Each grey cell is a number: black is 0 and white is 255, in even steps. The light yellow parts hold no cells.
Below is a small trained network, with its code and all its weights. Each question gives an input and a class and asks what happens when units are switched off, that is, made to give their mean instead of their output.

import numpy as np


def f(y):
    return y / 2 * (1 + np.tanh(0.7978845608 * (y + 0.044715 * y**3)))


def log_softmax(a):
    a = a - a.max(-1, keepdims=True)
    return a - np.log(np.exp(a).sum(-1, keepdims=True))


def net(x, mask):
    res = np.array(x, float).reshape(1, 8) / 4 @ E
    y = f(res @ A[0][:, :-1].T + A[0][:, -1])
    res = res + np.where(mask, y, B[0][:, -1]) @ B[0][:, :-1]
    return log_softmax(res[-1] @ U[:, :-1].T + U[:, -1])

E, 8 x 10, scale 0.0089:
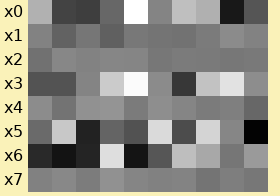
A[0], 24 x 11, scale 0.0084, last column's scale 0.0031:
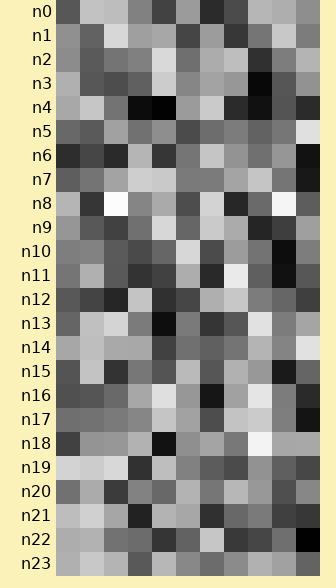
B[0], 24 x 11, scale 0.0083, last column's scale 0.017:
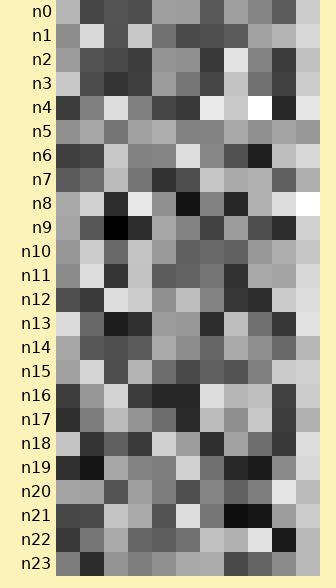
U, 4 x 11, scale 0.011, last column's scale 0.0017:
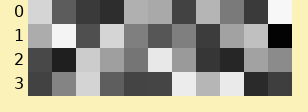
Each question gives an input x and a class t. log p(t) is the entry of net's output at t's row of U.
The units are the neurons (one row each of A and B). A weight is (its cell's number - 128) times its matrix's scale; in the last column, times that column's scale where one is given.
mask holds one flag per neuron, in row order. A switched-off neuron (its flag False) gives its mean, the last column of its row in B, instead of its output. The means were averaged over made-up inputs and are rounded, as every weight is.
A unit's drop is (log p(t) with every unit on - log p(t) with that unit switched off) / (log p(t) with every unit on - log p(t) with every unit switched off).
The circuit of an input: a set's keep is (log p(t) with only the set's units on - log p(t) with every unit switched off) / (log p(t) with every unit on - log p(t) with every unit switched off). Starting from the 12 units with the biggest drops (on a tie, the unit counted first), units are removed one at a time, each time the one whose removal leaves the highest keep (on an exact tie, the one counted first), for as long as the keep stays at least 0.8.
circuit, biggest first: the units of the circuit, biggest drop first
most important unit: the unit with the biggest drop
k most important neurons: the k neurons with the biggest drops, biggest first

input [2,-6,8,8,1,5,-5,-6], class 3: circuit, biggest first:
[n16]
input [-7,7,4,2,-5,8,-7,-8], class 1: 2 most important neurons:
[n11; n15]
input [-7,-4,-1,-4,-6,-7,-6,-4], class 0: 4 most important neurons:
[n13; n0; n14; n11]
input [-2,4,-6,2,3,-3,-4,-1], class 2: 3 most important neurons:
[n19; n11; n15]
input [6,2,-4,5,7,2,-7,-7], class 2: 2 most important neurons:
[n21; n19]
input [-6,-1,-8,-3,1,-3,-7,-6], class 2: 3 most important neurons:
[n19; n21; n23]
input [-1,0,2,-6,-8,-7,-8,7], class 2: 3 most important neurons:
[n19; n21; n23]
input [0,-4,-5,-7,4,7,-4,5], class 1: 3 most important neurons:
[n11; n15; n10]
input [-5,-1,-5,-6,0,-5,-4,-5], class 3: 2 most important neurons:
[n4; n22]
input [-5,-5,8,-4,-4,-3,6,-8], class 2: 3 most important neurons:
[n6; n12; n9]
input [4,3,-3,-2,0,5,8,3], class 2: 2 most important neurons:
[n12; n6]
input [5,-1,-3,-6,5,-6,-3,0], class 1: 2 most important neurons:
[n8; n1]
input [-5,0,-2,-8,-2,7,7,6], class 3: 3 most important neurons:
[n4; n22; n8]
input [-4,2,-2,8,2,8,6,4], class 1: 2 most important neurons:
[n15; n20]
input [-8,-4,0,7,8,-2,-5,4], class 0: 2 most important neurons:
[n13; n0]
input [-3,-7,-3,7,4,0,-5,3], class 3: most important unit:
n16
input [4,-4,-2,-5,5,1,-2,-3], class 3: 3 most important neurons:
[n4; n13; n18]
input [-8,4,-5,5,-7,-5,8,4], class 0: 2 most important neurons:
[n18; n13]
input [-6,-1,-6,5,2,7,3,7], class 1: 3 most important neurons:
[n15; n11; n20]
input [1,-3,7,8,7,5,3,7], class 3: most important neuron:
[n16]
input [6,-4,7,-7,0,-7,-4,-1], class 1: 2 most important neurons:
[n8; n1]
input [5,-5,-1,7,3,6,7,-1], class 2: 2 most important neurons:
[n12; n6]
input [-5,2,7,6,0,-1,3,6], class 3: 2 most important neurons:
[n16; n7]
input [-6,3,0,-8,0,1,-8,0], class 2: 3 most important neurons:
[n19; n21; n16]
